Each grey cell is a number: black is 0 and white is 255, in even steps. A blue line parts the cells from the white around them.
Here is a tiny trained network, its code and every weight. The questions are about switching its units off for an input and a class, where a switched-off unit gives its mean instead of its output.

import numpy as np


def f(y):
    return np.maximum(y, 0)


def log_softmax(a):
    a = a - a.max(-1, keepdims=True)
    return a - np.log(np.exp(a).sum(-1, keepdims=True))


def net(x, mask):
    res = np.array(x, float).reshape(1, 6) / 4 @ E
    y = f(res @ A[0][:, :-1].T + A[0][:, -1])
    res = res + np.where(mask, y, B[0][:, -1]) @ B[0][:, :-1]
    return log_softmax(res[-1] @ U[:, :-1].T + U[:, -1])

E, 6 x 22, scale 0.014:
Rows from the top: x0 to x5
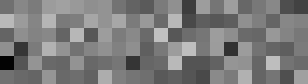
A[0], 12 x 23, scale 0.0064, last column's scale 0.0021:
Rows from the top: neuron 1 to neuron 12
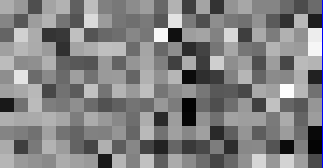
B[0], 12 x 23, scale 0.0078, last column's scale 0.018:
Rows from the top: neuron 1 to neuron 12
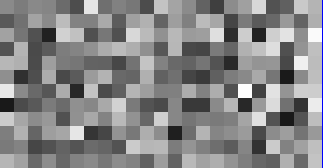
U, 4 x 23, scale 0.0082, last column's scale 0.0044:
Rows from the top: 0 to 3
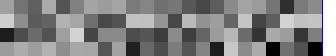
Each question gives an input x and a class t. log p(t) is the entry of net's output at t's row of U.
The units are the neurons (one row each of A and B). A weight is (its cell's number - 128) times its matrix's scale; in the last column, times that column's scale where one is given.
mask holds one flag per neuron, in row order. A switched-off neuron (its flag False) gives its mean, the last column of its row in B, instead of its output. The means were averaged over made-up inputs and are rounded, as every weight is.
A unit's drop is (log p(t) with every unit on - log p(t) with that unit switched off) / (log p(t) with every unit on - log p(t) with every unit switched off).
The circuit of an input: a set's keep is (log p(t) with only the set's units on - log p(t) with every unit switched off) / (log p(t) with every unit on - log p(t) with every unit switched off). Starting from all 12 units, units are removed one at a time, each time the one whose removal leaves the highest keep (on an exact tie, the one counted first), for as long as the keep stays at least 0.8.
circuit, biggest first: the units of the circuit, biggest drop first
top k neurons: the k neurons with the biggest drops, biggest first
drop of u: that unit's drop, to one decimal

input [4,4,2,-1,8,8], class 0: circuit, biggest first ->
neuron 6
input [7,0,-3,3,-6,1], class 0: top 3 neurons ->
neuron 3; neuron 7; neuron 1
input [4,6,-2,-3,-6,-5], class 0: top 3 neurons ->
neuron 3; neuron 9; neuron 1
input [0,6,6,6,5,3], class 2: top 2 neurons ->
neuron 8; neuron 9
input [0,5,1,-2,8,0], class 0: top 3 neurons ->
neuron 6; neuron 3; neuron 9
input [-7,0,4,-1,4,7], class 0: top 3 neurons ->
neuron 5; neuron 3; neuron 6
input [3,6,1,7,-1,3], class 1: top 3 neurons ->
neuron 11; neuron 8; neuron 2
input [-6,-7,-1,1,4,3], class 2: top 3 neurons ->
neuron 7; neuron 11; neuron 12
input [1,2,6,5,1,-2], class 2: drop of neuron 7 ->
0.2
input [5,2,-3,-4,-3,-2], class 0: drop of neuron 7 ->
0.0
